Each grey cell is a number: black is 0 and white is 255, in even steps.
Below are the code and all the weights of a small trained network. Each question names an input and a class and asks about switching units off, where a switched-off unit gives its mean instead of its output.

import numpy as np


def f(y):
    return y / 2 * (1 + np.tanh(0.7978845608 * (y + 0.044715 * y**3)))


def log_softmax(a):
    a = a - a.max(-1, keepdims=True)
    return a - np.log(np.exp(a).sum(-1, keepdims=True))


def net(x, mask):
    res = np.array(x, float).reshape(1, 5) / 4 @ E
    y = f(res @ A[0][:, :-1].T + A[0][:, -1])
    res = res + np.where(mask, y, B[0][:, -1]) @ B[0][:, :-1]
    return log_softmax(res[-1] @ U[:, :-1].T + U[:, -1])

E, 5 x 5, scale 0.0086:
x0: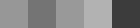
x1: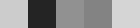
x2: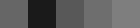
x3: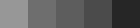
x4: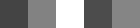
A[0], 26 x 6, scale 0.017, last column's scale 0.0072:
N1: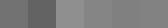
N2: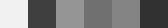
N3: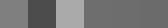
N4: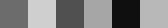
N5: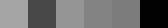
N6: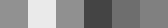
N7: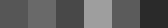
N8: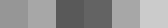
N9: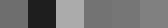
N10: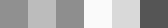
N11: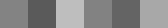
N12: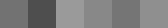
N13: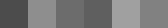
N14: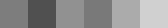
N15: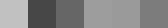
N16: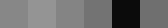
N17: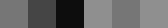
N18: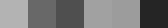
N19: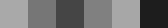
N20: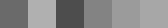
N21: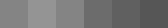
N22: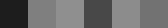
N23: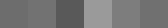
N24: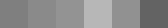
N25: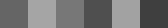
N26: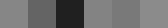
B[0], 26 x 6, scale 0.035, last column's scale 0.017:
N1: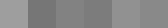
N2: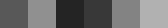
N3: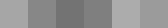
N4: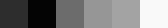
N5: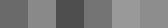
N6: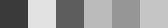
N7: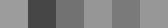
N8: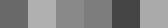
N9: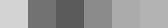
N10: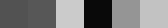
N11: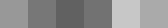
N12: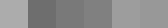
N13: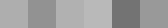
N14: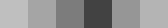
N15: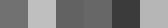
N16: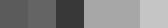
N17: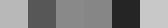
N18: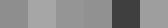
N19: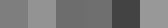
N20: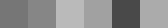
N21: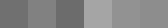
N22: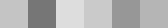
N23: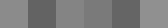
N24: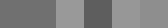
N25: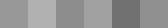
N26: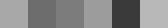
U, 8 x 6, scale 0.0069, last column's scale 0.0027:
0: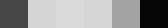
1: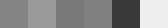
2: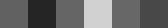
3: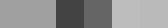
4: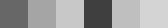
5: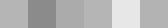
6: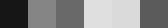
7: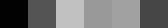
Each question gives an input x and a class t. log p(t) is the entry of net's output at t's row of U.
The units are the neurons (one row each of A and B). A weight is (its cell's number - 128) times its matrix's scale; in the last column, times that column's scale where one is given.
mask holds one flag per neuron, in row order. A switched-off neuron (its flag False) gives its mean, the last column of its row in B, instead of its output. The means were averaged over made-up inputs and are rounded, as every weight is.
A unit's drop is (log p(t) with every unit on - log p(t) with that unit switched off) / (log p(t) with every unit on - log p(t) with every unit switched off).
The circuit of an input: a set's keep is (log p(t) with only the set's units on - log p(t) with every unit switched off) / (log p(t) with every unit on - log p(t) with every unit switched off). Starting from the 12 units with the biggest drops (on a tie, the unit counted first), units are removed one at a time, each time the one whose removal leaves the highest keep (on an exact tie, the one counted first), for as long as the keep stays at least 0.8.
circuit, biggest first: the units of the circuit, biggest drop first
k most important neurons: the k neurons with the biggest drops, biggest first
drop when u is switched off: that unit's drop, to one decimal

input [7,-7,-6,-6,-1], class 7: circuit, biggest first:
[N10]
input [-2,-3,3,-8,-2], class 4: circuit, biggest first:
[N4; N10]
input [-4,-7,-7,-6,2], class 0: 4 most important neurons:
[N6; N25; N22; N13]
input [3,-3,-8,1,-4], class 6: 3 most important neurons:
[N6; N16; N17]
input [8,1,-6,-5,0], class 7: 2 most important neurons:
[N14; N9]
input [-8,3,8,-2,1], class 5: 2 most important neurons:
[N9; N22]
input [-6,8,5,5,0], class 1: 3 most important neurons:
[N17; N15; N26]
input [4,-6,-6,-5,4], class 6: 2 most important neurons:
[N6; N17]
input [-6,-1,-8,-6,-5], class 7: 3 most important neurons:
[N10; N14; N20]
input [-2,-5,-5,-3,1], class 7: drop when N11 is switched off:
0.1
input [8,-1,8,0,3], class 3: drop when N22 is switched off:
0.2
